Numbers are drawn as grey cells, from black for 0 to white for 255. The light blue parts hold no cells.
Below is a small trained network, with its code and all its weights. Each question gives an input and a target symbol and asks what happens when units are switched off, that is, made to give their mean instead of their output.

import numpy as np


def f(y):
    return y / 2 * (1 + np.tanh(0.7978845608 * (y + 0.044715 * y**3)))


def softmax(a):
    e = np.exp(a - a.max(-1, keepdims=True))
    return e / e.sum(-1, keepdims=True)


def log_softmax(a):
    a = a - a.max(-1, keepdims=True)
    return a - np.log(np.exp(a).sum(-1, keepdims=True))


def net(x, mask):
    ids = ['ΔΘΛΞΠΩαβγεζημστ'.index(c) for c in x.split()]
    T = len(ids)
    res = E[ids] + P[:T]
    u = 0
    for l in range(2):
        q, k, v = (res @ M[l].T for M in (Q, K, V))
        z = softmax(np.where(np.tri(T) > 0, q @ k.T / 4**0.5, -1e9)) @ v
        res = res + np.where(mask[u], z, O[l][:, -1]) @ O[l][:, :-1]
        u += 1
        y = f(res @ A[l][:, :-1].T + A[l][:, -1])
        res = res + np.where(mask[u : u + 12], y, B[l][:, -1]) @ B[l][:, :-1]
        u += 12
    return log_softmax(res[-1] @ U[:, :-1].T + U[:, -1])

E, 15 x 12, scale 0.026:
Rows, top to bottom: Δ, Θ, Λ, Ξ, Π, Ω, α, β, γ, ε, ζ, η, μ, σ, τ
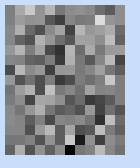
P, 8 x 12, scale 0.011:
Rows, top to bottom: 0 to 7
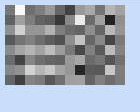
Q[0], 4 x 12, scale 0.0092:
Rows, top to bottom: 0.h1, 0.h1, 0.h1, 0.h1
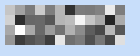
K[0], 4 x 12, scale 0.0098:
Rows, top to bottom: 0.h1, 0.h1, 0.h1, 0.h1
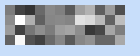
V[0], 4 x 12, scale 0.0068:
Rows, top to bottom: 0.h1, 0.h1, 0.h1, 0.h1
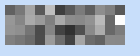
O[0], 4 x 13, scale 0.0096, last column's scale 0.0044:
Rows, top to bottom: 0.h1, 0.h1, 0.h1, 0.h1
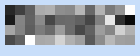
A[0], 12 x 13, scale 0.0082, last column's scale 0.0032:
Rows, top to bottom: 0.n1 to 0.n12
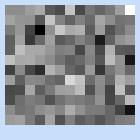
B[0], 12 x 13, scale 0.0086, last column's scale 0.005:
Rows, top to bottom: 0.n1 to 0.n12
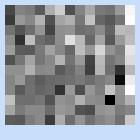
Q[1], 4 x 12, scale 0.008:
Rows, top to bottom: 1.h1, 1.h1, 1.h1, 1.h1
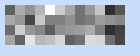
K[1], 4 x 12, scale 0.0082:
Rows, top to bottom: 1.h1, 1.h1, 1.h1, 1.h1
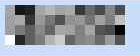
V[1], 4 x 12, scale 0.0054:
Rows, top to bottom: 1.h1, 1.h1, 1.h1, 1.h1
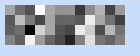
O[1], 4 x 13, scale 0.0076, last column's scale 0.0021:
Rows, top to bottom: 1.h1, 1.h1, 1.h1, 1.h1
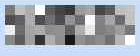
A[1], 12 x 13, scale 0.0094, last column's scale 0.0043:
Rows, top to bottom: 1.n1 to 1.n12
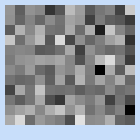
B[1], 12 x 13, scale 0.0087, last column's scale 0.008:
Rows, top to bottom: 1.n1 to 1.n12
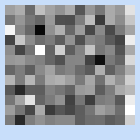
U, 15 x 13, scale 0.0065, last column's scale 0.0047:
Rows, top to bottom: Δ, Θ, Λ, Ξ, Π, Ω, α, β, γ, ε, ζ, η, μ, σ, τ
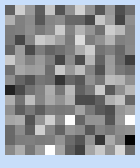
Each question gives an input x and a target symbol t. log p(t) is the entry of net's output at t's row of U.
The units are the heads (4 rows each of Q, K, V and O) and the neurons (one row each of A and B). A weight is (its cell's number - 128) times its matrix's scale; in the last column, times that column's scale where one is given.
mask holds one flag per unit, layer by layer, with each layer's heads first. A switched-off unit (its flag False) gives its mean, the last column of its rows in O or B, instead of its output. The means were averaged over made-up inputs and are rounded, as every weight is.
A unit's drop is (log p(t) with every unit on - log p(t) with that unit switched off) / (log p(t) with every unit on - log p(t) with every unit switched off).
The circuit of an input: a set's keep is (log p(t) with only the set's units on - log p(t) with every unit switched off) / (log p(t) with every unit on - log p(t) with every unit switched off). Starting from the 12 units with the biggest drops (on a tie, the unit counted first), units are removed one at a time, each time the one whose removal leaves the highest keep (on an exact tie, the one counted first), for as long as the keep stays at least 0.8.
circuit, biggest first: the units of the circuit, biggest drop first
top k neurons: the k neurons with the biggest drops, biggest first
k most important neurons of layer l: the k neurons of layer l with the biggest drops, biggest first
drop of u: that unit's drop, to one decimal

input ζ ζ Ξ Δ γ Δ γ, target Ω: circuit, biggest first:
1.h1, 1.n11, 1.n6
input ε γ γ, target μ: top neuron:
1.n11
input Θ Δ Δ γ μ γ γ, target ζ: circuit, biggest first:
1.h1, 1.n3, 1.n9, 0.n2
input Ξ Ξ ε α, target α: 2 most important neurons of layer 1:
1.n10, 1.n5
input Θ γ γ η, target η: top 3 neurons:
1.n7, 1.n1, 1.n10
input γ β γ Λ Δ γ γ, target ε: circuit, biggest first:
0.h1, 1.n6
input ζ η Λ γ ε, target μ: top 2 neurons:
1.n11, 1.n4
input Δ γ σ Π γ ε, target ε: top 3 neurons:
0.n4, 1.n1, 1.n10
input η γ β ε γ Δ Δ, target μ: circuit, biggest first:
1.h1, 1.n11, 0.n4
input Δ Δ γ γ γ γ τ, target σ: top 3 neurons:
1.n6, 1.n9, 1.n4
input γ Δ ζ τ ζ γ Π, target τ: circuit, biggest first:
0.n1, 1.h1
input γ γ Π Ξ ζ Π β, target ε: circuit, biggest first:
0.h1, 1.n6
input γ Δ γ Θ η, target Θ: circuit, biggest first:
0.h1, 1.h1, 0.n6, 1.n7
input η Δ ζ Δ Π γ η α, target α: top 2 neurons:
0.n10, 1.n10
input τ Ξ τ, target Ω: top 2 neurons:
1.n4, 1.n6
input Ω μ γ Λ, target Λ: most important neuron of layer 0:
0.n3
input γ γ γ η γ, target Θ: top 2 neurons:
1.n11, 0.n6
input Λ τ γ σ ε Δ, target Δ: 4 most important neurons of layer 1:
1.n2, 1.n11, 1.n10, 1.n12
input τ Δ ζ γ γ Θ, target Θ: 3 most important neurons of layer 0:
0.n10, 0.n2, 0.n8
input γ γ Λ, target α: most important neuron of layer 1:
1.n6
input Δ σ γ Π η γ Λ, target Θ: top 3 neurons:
1.n11, 0.n6, 1.n1
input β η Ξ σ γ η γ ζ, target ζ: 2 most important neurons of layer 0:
0.n1, 0.n9
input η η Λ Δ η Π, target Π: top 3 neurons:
0.n1, 0.n8, 1.n5
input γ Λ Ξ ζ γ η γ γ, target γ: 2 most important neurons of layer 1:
1.n6, 1.n8
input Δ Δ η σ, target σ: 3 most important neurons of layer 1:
1.n2, 1.n5, 1.n10
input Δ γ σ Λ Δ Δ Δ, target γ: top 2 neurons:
0.n7, 0.n4
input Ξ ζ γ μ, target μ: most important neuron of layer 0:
0.n3
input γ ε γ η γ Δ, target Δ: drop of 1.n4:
-0.2
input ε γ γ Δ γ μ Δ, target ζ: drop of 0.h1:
0.2
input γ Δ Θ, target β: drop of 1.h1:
0.1
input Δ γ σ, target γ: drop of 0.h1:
0.1
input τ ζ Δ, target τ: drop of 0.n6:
0.1
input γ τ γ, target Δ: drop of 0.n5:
0.0
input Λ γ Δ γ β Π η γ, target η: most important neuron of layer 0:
0.n6
